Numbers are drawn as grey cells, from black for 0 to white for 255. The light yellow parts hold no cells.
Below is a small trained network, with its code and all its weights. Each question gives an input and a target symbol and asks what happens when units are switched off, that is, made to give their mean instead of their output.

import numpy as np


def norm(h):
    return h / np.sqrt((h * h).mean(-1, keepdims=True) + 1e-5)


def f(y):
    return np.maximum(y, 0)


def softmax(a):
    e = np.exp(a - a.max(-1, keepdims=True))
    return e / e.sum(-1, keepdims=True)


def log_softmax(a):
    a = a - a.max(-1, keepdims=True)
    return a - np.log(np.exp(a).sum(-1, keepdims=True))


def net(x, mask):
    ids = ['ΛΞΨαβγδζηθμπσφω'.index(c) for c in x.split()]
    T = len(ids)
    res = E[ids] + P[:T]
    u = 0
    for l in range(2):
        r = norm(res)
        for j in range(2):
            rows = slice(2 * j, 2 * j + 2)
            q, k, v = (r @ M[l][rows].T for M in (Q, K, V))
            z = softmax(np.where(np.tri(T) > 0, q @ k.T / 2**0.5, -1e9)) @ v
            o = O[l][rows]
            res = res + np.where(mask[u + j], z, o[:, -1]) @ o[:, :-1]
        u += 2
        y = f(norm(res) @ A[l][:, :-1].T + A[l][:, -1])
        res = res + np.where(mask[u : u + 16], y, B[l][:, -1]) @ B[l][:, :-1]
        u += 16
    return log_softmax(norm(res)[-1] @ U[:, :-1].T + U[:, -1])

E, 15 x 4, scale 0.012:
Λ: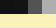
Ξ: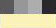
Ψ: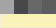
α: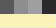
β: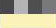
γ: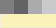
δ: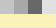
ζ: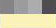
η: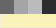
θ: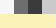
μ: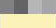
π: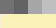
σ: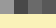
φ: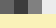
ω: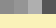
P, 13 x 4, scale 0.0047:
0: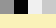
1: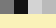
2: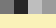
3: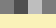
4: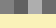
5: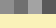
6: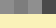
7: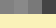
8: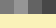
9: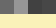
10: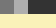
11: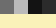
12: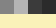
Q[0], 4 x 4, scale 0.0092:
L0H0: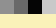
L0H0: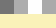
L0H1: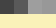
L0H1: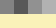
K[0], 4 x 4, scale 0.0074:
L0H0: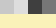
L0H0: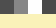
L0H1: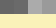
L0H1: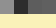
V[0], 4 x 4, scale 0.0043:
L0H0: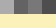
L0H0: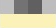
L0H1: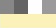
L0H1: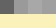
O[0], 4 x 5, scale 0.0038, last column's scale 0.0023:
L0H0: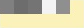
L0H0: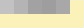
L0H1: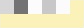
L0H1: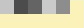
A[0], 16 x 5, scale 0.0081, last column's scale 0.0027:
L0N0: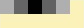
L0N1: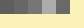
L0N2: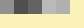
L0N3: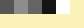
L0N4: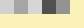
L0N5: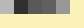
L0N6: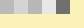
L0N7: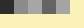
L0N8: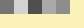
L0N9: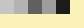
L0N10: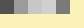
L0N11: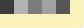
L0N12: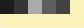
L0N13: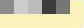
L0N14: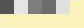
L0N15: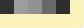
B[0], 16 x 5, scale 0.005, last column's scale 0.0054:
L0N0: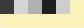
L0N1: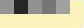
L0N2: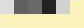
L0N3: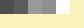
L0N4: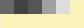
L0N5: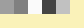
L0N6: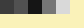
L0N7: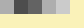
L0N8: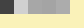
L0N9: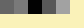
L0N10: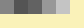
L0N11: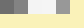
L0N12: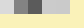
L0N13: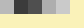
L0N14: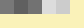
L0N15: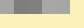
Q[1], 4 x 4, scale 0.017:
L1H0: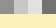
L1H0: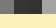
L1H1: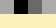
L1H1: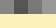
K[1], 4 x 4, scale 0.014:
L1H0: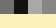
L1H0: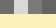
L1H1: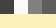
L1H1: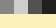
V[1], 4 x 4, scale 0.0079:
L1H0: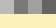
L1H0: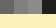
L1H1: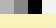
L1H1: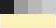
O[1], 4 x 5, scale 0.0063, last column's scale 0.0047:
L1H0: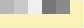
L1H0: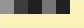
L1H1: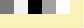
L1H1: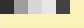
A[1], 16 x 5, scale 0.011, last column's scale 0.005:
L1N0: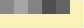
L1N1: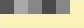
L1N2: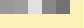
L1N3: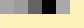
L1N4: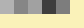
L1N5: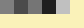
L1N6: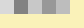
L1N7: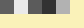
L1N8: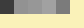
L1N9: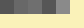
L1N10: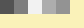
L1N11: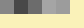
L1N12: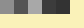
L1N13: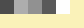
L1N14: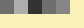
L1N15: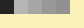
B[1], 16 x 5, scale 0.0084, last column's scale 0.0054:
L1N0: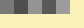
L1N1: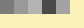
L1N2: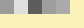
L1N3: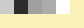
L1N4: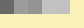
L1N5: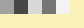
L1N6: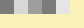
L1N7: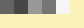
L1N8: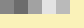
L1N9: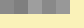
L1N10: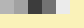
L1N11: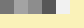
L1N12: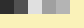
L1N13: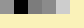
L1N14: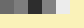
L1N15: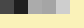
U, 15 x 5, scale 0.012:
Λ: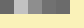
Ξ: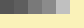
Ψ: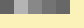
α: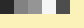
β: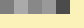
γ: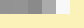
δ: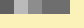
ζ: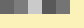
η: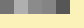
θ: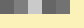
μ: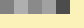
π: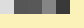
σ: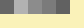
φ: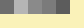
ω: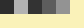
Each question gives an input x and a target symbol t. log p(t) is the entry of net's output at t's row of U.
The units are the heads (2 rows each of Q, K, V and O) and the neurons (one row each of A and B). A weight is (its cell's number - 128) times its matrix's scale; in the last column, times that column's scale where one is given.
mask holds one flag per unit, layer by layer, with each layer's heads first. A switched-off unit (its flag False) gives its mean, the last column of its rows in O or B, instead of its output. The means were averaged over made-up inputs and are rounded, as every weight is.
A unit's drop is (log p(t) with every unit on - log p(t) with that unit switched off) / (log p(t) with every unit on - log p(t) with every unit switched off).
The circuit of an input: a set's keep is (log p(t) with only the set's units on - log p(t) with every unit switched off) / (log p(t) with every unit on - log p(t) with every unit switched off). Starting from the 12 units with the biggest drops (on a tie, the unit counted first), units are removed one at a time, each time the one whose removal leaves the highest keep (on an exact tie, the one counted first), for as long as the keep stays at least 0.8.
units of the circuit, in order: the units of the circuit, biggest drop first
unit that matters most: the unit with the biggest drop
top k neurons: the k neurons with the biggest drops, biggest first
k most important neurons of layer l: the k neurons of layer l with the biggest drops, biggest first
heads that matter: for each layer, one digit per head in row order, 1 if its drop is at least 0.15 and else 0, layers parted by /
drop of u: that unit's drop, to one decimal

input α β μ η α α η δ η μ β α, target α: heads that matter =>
00 / 01
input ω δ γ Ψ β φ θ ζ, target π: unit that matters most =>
L0N0
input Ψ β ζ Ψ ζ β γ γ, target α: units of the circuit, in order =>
[L1H1 L1N3]
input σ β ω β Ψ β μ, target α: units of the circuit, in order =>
[L1H1 L1N3]
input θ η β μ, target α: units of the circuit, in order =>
[L1H1 L0N5]
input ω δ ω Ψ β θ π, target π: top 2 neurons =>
[L0N0 L0N14]
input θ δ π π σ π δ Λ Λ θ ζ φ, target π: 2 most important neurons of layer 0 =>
[L0N0 L0N2]
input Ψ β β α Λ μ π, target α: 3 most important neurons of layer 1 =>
[L1N3 L1N15 L1N5]
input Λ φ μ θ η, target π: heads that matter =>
00 / 01
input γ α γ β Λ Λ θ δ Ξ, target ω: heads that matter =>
00 / 01
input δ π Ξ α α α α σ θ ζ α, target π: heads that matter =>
01 / 01
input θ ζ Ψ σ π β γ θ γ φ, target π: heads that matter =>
00 / 00
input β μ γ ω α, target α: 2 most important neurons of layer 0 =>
[L0N5 L0N2]
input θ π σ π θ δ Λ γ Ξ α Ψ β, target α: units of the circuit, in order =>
[L0N11]
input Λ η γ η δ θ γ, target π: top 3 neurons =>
[L0N0 L0N2 L0N14]
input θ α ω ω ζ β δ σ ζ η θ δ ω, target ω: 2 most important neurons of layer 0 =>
[L0N8 L0N2]
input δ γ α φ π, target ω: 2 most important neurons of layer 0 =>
[L0N6 L0N2]
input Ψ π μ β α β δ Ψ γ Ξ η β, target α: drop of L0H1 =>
-0.1
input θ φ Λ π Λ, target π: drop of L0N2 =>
0.5
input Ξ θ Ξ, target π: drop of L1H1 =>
1.2
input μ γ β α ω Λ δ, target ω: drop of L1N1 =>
0.0
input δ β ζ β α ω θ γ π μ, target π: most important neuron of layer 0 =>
[L0N0]
